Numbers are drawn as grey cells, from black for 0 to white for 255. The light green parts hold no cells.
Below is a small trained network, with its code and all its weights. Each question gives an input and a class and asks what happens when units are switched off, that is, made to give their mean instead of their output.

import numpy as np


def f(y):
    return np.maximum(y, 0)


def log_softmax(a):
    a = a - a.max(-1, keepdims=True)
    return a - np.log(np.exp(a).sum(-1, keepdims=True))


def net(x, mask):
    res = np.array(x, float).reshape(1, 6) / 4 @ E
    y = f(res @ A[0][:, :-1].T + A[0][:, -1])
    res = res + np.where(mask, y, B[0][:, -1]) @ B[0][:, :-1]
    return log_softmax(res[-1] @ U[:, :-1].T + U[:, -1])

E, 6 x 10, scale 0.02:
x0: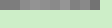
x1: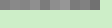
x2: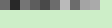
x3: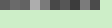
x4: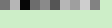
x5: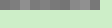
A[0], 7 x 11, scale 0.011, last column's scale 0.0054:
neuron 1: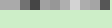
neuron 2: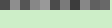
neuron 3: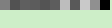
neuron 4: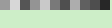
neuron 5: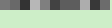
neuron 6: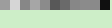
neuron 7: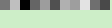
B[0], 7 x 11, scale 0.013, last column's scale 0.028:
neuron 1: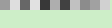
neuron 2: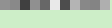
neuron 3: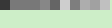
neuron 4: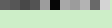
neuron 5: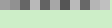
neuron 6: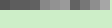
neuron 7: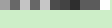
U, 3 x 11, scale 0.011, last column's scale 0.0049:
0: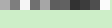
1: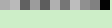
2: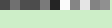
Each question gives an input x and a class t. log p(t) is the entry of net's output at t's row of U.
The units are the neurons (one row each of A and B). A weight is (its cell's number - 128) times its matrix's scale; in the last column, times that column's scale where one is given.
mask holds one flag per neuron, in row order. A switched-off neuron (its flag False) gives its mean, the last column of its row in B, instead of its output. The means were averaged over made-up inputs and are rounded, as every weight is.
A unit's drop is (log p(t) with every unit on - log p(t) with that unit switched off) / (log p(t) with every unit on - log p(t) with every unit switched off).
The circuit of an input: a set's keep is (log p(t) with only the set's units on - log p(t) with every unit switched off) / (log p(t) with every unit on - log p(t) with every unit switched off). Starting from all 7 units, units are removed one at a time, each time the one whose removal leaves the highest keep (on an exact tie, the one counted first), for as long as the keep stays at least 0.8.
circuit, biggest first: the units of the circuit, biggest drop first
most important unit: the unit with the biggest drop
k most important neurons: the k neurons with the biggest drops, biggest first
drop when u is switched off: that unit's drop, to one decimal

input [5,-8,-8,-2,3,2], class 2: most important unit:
neuron 4
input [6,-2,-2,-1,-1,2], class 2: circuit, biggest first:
[neuron 7; neuron 1]
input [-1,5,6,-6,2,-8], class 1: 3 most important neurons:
[neuron 1; neuron 4; neuron 6]
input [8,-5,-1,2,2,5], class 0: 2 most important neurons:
[neuron 1; neuron 3]
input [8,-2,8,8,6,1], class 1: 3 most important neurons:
[neuron 5; neuron 2; neuron 4]
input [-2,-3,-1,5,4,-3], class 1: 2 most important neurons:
[neuron 2; neuron 5]
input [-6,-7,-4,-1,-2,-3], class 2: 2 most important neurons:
[neuron 7; neuron 1]
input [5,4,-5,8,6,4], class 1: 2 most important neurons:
[neuron 5; neuron 2]
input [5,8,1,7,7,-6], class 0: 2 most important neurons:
[neuron 7; neuron 1]
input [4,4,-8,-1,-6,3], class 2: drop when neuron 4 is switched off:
0.4
